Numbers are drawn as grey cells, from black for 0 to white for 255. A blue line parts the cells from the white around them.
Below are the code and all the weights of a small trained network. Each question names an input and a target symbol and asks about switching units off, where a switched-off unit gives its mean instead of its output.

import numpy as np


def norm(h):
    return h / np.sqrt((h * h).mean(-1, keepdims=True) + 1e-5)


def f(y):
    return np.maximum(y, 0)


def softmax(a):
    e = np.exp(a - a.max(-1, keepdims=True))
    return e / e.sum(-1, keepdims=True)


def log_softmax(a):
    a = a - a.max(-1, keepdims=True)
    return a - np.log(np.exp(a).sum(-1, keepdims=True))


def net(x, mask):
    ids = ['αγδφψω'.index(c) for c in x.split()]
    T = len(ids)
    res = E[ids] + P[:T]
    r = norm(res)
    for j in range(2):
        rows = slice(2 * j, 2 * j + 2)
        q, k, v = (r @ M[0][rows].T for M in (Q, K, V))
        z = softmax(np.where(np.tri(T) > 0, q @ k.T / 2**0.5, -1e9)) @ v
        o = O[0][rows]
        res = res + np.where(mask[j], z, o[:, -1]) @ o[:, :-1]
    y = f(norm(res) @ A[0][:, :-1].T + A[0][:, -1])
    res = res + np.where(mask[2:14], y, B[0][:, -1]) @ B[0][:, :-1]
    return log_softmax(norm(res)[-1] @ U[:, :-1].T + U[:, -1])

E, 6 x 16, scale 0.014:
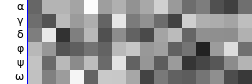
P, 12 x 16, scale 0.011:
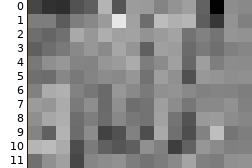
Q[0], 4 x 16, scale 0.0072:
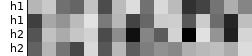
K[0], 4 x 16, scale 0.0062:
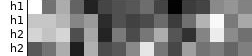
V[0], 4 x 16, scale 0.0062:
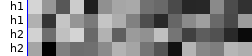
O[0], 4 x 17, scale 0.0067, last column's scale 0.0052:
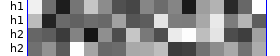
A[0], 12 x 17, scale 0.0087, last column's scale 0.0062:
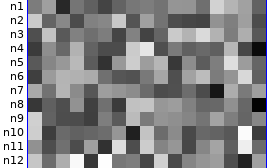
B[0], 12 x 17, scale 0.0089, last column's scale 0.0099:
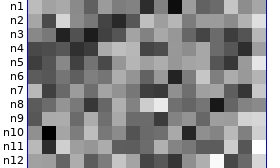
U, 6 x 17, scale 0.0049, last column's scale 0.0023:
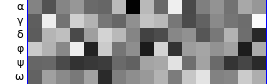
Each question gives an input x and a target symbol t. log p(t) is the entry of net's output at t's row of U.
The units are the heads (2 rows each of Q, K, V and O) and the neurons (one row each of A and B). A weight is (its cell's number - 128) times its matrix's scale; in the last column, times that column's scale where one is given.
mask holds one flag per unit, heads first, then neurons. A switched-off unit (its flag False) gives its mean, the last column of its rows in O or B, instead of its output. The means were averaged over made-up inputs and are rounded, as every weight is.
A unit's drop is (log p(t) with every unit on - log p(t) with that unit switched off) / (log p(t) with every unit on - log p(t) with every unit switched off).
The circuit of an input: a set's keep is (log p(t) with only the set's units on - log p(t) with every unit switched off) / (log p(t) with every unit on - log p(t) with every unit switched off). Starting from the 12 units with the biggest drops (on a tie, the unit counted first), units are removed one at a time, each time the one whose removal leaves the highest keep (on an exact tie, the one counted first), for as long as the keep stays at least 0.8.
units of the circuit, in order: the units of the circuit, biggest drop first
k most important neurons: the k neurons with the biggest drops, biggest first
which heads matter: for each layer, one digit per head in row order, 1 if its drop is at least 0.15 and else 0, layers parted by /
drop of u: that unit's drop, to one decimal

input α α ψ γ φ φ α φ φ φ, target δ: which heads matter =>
00
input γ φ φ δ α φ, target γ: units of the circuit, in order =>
(h2)
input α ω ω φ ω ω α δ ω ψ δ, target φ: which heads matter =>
10
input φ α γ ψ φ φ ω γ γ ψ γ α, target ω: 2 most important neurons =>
(n5, n6)
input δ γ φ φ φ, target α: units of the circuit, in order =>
(h2, n2)
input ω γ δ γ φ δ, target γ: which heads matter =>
11
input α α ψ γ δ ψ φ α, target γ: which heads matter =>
10
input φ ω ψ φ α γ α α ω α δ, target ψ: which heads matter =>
11
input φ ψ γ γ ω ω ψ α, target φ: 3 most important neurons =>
(n5, n12, n2)
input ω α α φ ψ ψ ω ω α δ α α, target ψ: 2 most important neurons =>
(n3, n9)
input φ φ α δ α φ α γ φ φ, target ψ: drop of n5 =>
0.4
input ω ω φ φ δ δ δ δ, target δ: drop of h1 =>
0.7
